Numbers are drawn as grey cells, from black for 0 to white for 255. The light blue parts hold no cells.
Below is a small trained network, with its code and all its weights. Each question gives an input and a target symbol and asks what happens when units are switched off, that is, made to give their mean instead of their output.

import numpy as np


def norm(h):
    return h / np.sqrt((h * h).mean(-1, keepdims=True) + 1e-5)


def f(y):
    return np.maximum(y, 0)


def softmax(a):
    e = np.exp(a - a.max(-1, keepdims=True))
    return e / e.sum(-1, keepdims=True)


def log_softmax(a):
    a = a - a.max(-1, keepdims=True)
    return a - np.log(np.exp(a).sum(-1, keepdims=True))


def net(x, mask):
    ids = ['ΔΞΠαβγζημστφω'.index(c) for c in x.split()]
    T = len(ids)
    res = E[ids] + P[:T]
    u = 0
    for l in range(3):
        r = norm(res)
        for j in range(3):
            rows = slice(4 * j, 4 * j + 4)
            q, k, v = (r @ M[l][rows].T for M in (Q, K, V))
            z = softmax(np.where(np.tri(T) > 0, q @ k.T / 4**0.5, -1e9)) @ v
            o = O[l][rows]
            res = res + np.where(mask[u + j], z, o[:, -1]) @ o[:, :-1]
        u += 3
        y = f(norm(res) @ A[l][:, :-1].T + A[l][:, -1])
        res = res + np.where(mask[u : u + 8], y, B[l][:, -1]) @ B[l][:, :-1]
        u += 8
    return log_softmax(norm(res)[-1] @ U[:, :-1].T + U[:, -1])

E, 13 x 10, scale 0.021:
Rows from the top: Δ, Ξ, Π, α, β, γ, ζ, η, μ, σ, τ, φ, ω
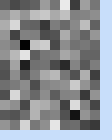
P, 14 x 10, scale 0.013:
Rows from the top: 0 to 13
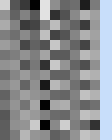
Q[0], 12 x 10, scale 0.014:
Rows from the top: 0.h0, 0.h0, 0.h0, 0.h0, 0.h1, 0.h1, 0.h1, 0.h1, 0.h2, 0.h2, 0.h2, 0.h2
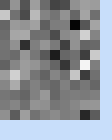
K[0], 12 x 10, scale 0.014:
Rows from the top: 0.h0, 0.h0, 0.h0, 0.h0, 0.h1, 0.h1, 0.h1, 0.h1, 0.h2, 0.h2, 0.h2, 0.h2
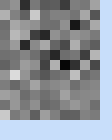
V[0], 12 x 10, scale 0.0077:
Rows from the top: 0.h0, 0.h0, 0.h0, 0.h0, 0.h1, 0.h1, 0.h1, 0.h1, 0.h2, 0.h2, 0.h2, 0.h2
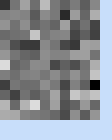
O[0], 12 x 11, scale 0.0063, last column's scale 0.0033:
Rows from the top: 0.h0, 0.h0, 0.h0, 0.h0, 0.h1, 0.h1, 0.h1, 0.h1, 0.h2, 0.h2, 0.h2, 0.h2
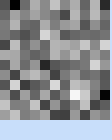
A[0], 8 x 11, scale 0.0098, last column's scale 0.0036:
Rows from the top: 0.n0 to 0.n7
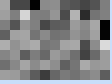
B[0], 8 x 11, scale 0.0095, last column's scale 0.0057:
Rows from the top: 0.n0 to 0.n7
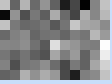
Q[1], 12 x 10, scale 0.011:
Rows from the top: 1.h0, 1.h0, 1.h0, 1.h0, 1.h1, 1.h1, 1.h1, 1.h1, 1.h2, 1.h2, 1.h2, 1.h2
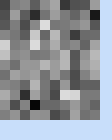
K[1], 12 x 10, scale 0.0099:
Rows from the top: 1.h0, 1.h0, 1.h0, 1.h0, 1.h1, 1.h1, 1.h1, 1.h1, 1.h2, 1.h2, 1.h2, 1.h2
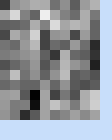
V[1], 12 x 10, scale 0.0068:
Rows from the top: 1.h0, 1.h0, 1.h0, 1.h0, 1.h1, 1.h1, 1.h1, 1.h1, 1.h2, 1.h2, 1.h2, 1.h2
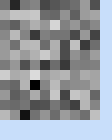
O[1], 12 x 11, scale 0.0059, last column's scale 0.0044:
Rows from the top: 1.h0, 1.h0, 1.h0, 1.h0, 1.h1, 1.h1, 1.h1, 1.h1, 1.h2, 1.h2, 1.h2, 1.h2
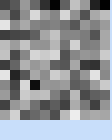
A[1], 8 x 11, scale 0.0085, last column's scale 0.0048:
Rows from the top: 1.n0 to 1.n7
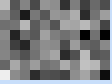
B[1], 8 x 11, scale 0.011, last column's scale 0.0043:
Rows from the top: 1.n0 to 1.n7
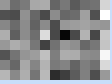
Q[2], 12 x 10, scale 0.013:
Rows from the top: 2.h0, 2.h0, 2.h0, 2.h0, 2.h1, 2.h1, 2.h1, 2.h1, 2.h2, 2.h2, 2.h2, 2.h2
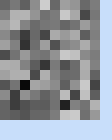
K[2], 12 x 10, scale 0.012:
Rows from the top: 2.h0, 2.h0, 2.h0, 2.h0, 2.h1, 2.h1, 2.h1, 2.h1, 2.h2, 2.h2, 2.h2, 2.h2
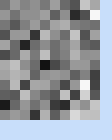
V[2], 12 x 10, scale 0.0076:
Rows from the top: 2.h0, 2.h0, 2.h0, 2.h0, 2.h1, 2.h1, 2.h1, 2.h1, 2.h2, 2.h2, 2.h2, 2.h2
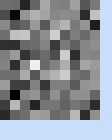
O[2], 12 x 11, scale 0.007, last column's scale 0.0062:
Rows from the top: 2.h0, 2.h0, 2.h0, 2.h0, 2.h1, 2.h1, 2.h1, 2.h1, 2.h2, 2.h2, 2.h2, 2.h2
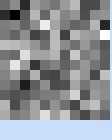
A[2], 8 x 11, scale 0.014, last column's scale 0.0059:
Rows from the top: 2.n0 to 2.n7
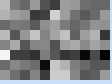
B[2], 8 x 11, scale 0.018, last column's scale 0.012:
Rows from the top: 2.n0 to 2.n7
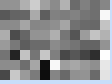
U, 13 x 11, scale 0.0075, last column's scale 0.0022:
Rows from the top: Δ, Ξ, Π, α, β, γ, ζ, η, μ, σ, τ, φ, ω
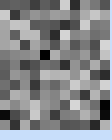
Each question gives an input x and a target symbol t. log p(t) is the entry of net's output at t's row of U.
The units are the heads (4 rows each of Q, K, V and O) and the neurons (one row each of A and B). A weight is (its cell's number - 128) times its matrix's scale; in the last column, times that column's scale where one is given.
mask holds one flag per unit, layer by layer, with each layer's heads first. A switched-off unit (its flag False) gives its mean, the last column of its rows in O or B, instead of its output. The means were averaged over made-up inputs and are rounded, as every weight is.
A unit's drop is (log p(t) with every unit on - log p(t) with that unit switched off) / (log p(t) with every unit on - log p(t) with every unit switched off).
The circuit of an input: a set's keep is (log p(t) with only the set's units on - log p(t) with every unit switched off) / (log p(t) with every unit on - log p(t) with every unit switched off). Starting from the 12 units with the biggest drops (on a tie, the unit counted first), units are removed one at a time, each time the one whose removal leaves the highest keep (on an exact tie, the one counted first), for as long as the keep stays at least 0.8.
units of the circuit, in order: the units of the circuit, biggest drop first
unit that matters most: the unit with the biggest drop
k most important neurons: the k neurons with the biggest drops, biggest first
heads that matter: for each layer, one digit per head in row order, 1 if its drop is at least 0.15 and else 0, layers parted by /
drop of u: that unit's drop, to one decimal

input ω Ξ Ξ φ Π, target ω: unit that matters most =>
1.n7
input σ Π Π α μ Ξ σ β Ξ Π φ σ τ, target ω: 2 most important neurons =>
0.n0, 1.n3
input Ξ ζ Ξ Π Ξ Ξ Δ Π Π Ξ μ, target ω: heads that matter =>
010 / 000 / 000
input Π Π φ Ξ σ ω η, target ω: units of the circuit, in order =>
0.n0, 2.n5
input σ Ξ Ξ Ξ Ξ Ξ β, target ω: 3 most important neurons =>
0.n0, 2.n5, 1.n3
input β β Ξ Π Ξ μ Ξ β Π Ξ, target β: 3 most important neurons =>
2.n5, 2.n4, 2.n6
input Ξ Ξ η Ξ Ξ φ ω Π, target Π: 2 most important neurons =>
2.n5, 2.n6
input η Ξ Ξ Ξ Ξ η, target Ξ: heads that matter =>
000 / 110 / 000
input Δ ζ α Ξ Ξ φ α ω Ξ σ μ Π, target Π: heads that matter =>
100 / 000 / 000
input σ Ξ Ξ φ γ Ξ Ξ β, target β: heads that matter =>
000 / 001 / 001
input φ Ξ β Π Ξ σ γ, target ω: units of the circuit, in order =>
0.h1, 2.n5
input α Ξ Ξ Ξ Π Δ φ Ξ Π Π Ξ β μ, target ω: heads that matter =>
110 / 000 / 000
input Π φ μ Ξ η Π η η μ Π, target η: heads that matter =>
010 / 100 / 000
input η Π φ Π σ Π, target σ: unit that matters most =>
0.h2
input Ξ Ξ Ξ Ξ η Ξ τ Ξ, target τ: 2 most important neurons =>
2.n5, 2.n7
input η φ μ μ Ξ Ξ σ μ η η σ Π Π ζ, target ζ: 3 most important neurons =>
2.n5, 2.n6, 0.n7
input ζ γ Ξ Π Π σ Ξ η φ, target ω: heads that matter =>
100 / 000 / 000
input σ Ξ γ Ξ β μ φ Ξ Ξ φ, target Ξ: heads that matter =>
100 / 010 / 000
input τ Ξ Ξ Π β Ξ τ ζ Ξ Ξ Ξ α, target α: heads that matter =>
000 / 000 / 001
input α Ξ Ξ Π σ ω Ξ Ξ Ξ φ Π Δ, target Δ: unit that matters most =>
1.h1
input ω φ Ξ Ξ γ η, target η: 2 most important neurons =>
2.n5, 2.n6
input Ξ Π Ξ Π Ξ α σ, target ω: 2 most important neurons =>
1.n3, 0.n0
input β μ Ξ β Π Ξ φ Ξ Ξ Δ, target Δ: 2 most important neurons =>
2.n6, 2.n5
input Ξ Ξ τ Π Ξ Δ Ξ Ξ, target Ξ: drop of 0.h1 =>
0.0
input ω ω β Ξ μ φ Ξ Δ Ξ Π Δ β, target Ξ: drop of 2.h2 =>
-0.1
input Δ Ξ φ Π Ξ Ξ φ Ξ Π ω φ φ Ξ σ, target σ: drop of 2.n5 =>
0.5
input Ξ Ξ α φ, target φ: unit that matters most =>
0.h1
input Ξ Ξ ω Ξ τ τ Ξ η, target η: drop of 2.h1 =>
0.2
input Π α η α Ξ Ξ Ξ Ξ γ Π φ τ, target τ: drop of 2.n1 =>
0.1
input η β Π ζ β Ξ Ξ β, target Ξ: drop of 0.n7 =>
0.0
